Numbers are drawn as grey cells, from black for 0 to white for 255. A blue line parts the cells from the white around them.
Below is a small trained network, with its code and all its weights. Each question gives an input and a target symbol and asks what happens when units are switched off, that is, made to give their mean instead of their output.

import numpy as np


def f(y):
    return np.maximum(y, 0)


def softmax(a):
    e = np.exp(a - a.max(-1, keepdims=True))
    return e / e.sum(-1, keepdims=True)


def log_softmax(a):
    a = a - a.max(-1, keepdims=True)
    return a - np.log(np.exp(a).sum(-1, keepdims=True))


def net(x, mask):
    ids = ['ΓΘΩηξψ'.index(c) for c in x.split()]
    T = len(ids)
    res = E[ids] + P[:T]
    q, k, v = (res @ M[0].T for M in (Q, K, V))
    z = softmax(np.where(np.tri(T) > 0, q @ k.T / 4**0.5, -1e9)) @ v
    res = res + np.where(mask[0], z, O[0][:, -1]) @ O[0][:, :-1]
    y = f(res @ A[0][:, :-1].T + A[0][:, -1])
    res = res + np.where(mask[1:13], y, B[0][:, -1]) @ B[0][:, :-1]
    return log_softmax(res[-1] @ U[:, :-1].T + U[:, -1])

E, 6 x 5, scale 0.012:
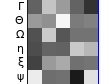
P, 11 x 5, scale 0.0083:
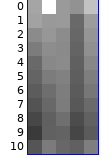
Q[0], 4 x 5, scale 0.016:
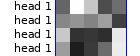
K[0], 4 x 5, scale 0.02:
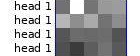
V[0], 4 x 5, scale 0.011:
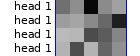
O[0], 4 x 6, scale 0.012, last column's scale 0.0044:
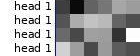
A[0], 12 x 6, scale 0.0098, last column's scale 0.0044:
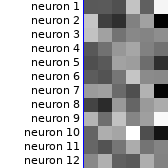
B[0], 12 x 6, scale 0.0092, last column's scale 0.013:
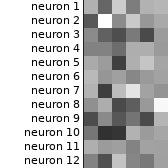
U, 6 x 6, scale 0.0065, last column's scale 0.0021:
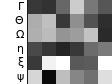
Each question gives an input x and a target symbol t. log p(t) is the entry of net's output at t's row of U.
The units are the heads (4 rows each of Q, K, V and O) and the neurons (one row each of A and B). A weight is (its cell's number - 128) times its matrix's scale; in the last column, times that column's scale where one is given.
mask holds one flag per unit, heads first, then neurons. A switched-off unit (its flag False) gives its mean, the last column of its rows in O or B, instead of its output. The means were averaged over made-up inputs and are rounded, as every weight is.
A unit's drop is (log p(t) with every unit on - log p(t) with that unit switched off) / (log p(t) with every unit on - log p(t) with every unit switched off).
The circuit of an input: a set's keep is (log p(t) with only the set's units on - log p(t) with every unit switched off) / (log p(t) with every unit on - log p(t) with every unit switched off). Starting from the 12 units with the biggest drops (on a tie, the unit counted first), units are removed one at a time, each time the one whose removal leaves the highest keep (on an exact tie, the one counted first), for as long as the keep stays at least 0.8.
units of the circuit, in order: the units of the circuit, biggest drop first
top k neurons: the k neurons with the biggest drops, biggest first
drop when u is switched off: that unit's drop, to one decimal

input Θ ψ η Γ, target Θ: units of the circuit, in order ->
(head 1; neuron 3)
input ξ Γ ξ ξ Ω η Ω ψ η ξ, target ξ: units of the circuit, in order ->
(head 1)
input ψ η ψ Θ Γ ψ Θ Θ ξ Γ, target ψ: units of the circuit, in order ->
(head 1; neuron 1)
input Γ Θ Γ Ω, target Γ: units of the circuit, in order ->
(neuron 10; head 1; neuron 8)
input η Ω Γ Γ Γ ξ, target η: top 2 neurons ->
(neuron 2; neuron 8)
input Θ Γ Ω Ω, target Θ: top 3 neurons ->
(neuron 3; neuron 10; neuron 1)
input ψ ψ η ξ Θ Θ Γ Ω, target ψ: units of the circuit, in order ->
(head 1; neuron 1; neuron 8)
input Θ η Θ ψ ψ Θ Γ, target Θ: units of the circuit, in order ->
(head 1; neuron 10)
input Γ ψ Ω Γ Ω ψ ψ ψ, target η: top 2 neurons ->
(neuron 2; neuron 1)
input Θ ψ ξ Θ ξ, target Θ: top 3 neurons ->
(neuron 10; neuron 3; neuron 1)
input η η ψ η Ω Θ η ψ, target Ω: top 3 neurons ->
(neuron 2; neuron 7; neuron 8)
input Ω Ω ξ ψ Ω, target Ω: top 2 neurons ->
(neuron 5; neuron 8)
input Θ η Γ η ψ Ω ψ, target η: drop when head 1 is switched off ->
0.7
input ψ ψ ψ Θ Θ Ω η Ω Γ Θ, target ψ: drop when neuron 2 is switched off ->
0.2
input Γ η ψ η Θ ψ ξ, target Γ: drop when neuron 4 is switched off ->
0.1
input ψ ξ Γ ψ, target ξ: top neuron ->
(neuron 10)
